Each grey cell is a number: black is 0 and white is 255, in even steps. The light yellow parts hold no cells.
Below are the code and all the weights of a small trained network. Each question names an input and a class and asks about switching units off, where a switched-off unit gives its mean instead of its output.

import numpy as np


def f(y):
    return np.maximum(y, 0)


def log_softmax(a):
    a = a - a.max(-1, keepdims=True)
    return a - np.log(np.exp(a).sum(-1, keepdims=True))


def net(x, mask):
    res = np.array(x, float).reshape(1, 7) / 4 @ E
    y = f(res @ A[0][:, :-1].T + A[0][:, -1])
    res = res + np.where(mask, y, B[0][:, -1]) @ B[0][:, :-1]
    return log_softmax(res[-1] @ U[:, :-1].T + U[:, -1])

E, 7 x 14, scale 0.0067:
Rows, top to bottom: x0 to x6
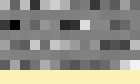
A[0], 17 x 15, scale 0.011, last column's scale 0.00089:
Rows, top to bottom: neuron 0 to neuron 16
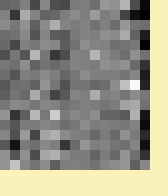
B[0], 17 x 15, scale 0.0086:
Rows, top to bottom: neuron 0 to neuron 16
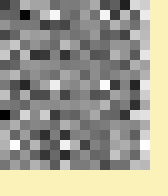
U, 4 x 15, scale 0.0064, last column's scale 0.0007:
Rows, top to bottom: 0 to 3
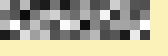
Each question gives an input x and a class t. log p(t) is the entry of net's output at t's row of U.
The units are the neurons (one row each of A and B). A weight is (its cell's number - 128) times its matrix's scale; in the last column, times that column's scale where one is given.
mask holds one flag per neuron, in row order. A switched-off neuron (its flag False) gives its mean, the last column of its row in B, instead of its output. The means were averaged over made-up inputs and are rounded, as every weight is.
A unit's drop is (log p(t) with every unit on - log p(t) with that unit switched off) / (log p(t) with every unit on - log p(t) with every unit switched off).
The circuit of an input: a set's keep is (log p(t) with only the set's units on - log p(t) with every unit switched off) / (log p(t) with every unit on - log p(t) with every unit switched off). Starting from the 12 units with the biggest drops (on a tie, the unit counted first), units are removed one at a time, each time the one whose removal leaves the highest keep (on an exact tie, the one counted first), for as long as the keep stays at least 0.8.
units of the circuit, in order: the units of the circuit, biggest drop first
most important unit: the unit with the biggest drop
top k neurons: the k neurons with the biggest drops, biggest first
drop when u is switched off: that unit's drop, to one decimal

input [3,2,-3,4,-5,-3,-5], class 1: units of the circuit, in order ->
(neuron 1)
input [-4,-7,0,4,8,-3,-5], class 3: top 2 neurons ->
(neuron 11; neuron 8)
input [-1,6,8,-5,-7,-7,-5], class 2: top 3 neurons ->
(neuron 14; neuron 4; neuron 11)
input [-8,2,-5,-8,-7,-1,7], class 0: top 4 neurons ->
(neuron 5; neuron 9; neuron 1; neuron 11)
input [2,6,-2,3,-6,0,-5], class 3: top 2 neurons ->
(neuron 8; neuron 0)
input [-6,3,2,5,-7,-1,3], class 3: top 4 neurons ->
(neuron 0; neuron 3; neuron 13; neuron 15)
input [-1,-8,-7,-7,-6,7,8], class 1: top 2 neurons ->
(neuron 8; neuron 14)
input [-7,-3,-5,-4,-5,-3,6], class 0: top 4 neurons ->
(neuron 5; neuron 1; neuron 9; neuron 14)
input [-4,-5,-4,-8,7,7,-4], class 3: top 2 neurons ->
(neuron 11; neuron 14)
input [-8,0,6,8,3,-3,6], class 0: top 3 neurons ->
(neuron 5; neuron 9; neuron 1)
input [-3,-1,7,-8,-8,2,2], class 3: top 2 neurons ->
(neuron 0; neuron 3)
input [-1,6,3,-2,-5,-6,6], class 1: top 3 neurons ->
(neuron 8; neuron 11; neuron 10)
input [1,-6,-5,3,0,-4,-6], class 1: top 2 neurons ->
(neuron 14; neuron 1)
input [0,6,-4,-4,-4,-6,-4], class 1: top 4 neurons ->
(neuron 14; neuron 11; neuron 1; neuron 4)
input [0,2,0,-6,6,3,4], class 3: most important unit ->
neuron 11
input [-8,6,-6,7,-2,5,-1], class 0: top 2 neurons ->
(neuron 5; neuron 14)
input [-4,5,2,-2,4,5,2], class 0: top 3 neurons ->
(neuron 5; neuron 0; neuron 9)
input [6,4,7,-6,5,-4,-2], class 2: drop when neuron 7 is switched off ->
0.1
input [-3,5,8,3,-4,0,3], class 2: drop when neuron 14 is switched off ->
0.9
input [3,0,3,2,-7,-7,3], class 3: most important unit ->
neuron 0
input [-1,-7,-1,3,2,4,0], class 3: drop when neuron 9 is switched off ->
0.2
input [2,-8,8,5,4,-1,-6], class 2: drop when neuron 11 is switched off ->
0.0
